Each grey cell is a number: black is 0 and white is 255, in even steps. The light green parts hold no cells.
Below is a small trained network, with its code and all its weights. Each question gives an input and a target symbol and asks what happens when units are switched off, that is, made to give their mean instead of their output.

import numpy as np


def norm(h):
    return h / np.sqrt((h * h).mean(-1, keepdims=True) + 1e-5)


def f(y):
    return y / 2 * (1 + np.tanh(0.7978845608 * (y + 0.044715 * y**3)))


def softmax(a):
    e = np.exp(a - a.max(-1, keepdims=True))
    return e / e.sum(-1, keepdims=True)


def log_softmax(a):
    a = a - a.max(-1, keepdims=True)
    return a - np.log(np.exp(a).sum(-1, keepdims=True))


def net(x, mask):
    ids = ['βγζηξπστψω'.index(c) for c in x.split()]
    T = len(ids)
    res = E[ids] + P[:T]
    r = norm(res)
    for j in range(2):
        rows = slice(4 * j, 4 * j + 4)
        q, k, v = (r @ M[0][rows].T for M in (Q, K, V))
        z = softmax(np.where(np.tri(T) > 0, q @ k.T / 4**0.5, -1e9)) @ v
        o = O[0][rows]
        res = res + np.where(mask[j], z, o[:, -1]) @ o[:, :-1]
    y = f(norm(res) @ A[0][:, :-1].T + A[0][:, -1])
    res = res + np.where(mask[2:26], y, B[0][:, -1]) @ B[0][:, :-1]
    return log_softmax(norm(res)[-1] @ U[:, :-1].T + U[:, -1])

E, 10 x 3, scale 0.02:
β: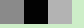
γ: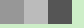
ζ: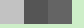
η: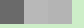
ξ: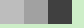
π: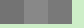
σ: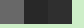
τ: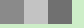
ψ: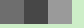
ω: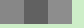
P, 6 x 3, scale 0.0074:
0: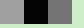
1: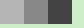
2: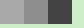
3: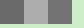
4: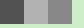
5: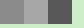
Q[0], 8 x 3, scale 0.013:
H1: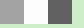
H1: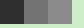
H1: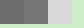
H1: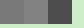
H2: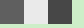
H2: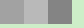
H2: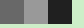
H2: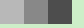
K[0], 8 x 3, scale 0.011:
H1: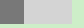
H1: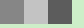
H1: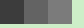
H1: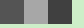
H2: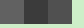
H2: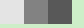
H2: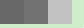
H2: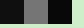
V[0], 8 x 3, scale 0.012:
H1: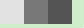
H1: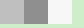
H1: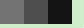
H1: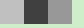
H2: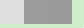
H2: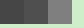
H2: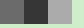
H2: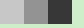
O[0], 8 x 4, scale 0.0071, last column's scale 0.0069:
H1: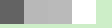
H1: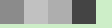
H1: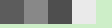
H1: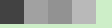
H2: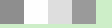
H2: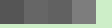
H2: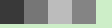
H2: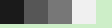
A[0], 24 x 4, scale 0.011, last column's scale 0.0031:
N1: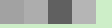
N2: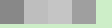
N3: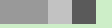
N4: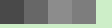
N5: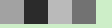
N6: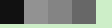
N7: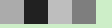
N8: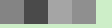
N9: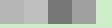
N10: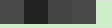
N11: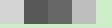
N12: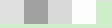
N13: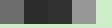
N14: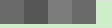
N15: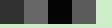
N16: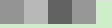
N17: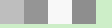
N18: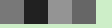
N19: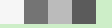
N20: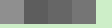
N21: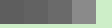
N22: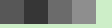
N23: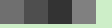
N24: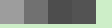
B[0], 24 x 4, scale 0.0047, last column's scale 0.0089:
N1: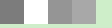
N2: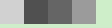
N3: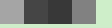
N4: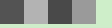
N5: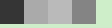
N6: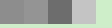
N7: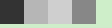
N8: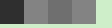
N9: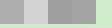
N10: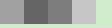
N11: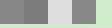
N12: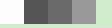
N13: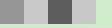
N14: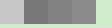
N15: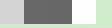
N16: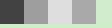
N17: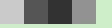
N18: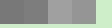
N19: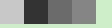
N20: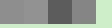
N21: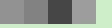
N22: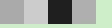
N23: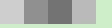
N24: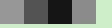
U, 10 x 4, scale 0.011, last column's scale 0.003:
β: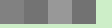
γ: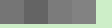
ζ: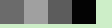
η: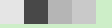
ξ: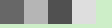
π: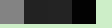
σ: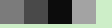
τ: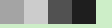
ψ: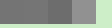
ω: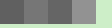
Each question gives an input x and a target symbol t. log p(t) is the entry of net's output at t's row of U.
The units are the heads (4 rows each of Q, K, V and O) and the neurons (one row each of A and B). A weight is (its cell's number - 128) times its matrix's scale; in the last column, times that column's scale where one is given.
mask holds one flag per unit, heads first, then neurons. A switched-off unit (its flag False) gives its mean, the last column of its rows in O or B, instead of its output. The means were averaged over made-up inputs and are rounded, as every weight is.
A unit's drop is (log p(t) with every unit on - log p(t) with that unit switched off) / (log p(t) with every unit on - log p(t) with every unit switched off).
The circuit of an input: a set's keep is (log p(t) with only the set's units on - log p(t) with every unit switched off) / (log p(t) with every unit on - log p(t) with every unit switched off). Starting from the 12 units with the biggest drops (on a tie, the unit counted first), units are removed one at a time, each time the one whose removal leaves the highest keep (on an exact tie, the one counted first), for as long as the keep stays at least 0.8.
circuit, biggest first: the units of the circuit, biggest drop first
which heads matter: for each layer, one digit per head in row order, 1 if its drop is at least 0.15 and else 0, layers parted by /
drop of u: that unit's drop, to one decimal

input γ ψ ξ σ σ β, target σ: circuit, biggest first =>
[H1, N22]
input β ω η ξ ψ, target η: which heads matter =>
11
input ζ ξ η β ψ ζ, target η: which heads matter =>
11
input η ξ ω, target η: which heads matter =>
01
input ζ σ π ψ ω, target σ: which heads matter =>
10
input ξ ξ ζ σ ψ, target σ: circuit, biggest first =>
[H1]
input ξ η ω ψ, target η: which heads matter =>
01
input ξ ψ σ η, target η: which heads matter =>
10
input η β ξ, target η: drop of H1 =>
1.1
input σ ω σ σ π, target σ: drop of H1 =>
0.2
